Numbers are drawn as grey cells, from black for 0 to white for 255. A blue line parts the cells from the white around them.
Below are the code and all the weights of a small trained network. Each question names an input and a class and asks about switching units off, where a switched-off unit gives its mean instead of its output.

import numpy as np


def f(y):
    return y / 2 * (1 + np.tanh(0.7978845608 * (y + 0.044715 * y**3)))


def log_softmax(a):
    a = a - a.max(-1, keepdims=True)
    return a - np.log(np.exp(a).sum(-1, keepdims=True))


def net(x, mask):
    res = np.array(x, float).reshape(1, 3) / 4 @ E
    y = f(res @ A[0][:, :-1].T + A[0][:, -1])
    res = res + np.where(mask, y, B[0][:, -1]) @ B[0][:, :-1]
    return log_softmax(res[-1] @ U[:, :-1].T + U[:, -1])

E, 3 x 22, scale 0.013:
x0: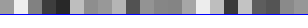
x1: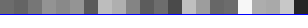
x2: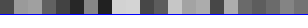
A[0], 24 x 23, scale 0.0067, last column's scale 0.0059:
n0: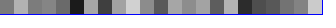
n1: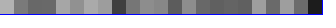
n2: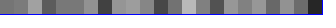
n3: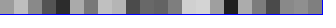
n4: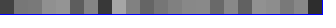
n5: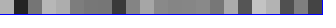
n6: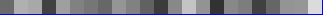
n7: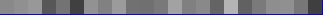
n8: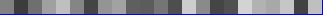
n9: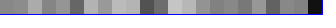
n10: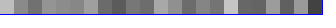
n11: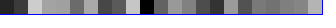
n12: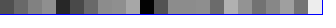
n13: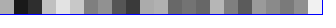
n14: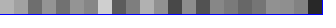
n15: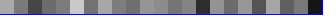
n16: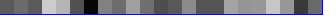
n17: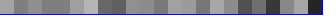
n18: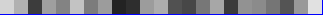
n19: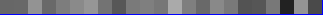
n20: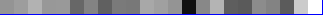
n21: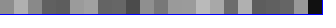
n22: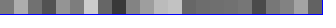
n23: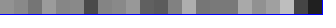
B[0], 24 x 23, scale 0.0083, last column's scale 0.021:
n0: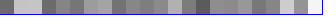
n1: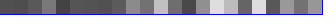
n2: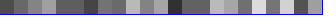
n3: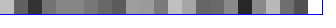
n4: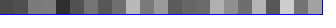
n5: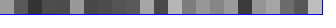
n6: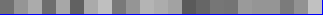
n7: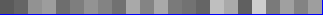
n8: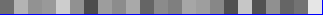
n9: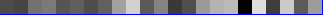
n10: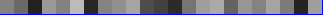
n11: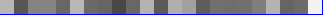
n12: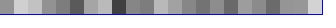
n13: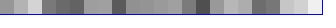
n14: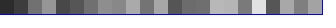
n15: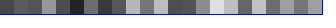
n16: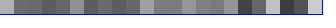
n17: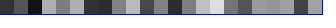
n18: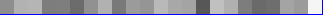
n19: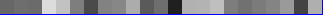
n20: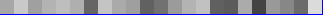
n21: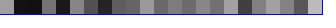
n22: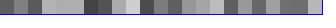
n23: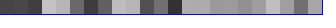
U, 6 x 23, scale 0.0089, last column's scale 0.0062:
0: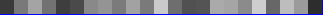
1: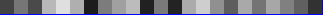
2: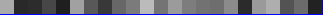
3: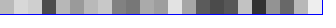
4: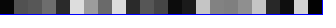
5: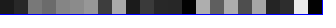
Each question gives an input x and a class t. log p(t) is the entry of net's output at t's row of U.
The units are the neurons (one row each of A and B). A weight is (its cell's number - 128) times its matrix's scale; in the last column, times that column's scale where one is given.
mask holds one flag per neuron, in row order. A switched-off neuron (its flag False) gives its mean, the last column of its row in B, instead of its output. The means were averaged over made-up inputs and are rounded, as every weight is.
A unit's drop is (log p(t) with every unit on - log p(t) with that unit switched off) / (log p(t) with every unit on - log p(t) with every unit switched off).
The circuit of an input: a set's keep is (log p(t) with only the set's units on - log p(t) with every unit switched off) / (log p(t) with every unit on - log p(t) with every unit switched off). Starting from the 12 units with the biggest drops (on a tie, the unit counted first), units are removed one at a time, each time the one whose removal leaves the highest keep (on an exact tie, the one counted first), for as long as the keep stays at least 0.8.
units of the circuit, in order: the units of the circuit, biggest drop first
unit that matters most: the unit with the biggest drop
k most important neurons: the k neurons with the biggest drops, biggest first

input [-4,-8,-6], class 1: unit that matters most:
n20
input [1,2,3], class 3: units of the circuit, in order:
n15, n17
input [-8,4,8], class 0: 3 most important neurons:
n12, n0, n3
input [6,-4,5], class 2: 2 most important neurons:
n21, n3
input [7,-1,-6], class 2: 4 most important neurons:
n3, n21, n0, n12
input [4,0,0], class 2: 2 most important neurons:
n13, n0
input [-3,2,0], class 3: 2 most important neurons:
n21, n3
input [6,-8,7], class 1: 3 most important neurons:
n22, n17, n20
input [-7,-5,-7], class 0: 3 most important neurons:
n13, n3, n18
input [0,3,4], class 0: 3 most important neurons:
n20, n2, n9
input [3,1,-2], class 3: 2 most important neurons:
n5, n17
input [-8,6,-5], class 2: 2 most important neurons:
n16, n5
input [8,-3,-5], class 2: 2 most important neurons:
n3, n21
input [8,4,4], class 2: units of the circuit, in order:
n3
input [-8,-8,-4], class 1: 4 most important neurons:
n20, n19, n10, n22
